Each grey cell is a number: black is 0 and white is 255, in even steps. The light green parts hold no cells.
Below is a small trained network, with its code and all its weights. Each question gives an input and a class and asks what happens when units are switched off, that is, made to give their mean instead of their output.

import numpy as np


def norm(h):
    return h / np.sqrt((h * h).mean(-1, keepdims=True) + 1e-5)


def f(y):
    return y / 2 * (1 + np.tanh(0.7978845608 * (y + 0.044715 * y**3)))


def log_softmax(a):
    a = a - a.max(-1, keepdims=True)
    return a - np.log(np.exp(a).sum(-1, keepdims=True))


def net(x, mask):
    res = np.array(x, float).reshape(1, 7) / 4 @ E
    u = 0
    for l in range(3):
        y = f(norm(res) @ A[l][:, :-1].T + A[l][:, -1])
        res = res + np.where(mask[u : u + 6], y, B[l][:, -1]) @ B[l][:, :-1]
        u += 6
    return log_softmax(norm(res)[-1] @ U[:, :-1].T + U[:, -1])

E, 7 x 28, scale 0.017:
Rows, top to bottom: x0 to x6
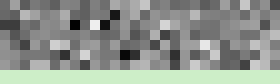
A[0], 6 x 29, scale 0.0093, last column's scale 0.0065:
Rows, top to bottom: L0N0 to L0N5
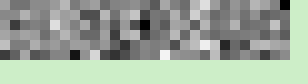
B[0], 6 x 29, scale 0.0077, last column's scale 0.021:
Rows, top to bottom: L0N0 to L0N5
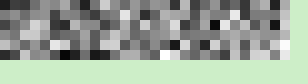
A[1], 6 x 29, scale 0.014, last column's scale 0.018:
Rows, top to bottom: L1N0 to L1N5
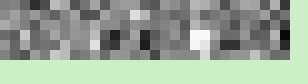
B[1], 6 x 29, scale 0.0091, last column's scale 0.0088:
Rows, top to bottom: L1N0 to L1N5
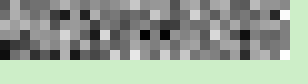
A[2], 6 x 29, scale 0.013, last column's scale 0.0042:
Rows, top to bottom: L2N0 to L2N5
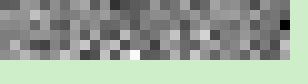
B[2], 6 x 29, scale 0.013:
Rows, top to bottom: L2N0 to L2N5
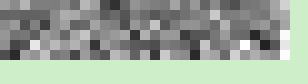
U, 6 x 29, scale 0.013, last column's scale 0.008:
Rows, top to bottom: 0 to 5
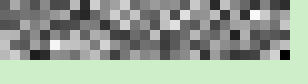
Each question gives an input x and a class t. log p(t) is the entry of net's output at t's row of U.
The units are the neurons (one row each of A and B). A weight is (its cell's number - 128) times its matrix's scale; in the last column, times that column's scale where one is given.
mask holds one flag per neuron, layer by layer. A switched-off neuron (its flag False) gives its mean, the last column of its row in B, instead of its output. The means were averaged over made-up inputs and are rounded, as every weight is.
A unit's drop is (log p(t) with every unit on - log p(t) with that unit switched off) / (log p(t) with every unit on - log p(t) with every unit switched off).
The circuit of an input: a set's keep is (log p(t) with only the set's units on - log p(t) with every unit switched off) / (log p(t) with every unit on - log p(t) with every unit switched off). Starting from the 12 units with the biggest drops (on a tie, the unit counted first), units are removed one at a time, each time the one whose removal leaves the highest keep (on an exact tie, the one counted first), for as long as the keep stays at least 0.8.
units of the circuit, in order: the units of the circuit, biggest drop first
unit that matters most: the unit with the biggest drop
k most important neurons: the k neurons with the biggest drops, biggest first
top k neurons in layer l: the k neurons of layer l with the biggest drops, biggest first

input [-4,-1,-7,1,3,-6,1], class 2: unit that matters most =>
L0N2
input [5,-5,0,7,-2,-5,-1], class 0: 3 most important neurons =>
L0N4; L0N1; L0N5
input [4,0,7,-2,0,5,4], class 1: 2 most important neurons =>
L0N2; L2N3
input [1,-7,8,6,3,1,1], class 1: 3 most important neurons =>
L0N2; L1N5; L2N3
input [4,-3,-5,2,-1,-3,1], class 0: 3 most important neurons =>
L1N1; L0N4; L0N5
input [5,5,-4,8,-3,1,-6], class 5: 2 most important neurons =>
L2N0; L2N4
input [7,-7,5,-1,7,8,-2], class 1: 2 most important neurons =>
L0N2; L1N5
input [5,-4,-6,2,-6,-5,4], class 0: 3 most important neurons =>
L1N1; L0N5; L0N4
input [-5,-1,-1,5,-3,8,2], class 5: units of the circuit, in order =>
L2N0; L2N5
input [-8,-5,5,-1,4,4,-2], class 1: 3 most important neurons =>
L0N4; L2N3; L1N5
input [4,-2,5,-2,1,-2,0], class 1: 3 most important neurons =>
L0N2; L1N5; L1N0
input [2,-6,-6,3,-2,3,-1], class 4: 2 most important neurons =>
L2N4; L0N2
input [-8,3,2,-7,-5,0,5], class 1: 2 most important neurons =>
L0N2; L0N4
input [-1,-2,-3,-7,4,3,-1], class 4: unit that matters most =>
L0N5
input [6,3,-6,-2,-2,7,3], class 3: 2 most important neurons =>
L1N1; L2N5
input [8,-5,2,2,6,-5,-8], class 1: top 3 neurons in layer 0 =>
L0N2; L0N3; L0N5
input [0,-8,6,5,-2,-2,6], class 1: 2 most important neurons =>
L0N2; L2N3
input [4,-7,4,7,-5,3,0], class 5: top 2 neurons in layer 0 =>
L0N5; L0N2
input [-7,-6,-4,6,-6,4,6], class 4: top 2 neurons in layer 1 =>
L1N1; L1N5
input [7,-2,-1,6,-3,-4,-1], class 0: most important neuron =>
L1N1
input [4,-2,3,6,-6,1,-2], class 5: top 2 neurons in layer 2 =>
L2N5; L2N4
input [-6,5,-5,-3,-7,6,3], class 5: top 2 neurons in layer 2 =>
L2N0; L2N4
